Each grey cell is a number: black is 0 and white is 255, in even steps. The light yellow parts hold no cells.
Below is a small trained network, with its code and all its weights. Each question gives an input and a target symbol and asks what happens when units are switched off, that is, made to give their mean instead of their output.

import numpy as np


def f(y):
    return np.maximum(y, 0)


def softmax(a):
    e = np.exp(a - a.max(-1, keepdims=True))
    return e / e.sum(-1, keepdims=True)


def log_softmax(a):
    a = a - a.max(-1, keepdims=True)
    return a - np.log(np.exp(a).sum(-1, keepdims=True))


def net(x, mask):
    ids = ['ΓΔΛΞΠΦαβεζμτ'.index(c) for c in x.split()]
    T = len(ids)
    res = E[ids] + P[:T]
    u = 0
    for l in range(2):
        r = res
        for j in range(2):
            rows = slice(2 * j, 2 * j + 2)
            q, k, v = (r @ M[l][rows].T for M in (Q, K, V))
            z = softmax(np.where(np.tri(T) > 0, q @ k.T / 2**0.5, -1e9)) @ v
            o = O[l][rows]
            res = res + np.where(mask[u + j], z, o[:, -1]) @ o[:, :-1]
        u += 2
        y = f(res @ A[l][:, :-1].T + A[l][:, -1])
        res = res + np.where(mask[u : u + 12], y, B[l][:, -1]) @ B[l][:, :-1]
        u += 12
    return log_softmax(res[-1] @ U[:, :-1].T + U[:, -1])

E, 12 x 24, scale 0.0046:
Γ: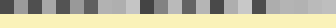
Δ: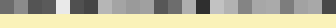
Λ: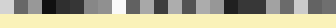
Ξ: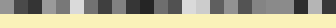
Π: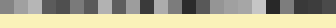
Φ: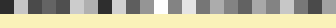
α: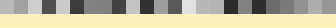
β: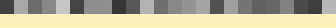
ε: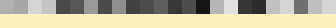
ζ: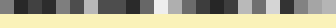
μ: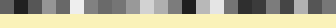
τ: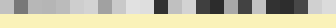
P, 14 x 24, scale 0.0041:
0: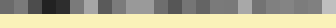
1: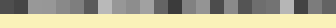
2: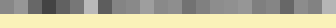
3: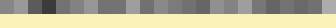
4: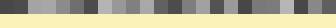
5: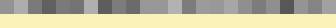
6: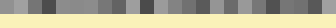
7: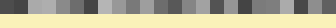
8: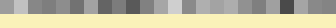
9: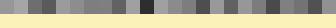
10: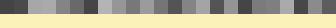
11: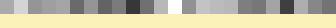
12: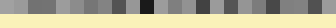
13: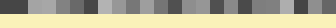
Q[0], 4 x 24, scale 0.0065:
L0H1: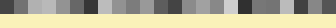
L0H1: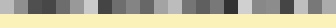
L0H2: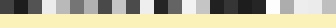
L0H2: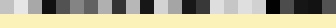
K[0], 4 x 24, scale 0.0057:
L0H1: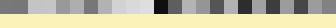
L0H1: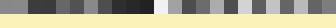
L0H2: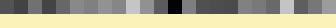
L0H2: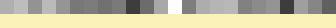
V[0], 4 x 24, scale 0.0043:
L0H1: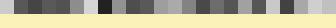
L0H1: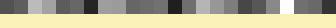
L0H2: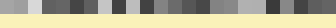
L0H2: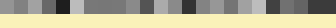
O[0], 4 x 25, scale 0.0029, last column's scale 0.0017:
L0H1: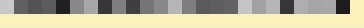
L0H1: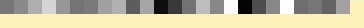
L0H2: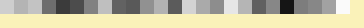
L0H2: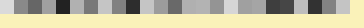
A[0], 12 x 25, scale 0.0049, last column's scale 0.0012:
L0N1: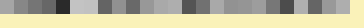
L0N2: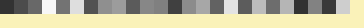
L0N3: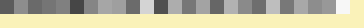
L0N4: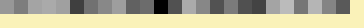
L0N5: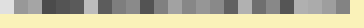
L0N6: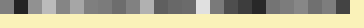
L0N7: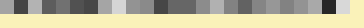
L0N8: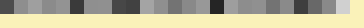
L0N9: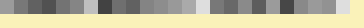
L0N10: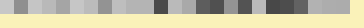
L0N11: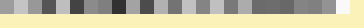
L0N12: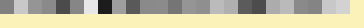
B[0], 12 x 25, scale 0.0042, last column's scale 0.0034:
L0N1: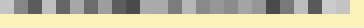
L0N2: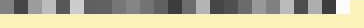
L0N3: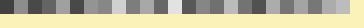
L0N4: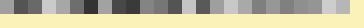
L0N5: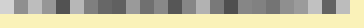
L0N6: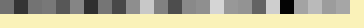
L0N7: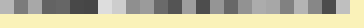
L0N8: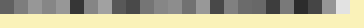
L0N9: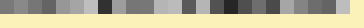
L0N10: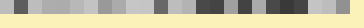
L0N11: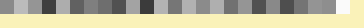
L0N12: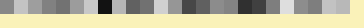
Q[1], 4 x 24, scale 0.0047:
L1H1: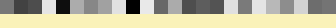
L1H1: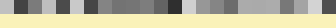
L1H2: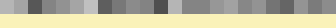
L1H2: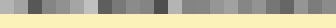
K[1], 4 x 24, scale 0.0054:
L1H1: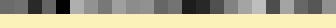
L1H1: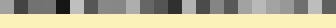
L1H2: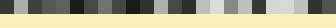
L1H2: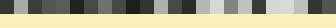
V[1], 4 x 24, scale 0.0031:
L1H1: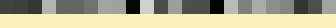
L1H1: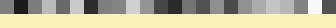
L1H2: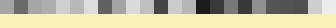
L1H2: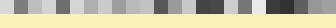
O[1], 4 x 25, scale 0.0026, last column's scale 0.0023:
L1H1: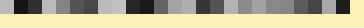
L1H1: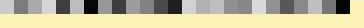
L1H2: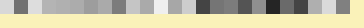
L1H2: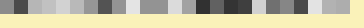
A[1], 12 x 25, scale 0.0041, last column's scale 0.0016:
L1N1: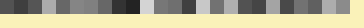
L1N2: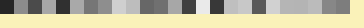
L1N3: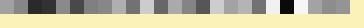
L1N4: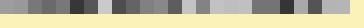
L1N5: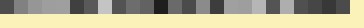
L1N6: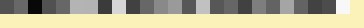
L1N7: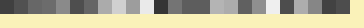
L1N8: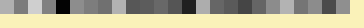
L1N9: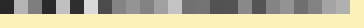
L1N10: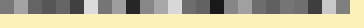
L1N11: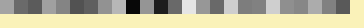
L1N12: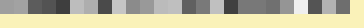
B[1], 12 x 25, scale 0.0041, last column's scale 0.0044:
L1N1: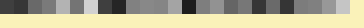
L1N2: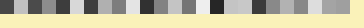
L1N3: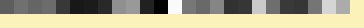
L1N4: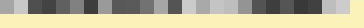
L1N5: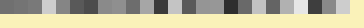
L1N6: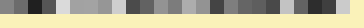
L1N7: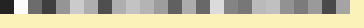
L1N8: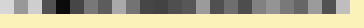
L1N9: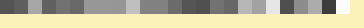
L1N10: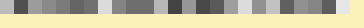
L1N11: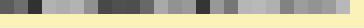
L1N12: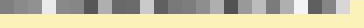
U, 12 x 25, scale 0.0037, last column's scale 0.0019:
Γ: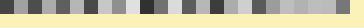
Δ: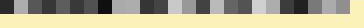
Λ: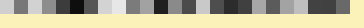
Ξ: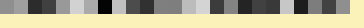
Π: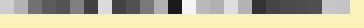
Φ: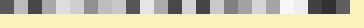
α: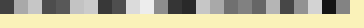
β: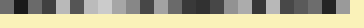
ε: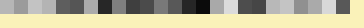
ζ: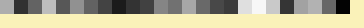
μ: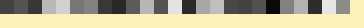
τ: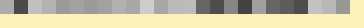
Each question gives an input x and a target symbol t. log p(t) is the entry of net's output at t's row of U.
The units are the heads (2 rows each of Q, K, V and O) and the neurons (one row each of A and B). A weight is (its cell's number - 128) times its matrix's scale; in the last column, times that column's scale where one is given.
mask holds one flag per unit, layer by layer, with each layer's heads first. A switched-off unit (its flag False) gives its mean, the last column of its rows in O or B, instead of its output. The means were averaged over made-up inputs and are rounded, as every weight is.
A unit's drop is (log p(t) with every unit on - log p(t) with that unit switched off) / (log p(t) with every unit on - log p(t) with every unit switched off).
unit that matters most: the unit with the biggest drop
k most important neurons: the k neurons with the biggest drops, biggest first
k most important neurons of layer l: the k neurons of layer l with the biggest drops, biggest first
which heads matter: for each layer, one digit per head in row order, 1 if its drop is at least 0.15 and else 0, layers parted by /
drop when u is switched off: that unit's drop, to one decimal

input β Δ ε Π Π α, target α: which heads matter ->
00 / 10
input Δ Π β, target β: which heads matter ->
00 / 10
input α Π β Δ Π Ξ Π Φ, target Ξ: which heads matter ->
00 / 00
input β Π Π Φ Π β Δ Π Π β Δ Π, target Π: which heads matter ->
01 / 00
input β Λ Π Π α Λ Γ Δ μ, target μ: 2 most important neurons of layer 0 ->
L0N1, L0N6
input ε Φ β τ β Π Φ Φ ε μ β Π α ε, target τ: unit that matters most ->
L1H2
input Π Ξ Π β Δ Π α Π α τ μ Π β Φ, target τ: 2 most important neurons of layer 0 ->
L0N10, L0N2
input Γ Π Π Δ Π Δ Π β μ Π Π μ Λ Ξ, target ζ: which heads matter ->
10 / 10
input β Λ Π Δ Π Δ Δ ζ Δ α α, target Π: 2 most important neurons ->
L0N4, L1N4
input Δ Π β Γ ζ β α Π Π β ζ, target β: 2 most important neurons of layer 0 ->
L0N2, L0N8
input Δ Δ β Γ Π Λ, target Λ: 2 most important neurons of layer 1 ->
L1N12, L1N8
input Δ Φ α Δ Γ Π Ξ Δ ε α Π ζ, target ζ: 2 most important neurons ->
L1N10, L0N1
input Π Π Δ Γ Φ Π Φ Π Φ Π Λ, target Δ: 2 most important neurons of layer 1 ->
L1N3, L1N7
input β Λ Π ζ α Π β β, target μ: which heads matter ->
10 / 00
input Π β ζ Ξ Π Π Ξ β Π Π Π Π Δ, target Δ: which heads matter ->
00 / 01
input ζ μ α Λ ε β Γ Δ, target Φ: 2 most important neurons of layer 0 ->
L0N7, L0N4
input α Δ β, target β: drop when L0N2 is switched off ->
0.1
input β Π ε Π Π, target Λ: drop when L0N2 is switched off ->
0.2
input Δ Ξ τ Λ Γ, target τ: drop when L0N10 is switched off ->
0.8
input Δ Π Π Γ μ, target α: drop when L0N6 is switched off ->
0.5
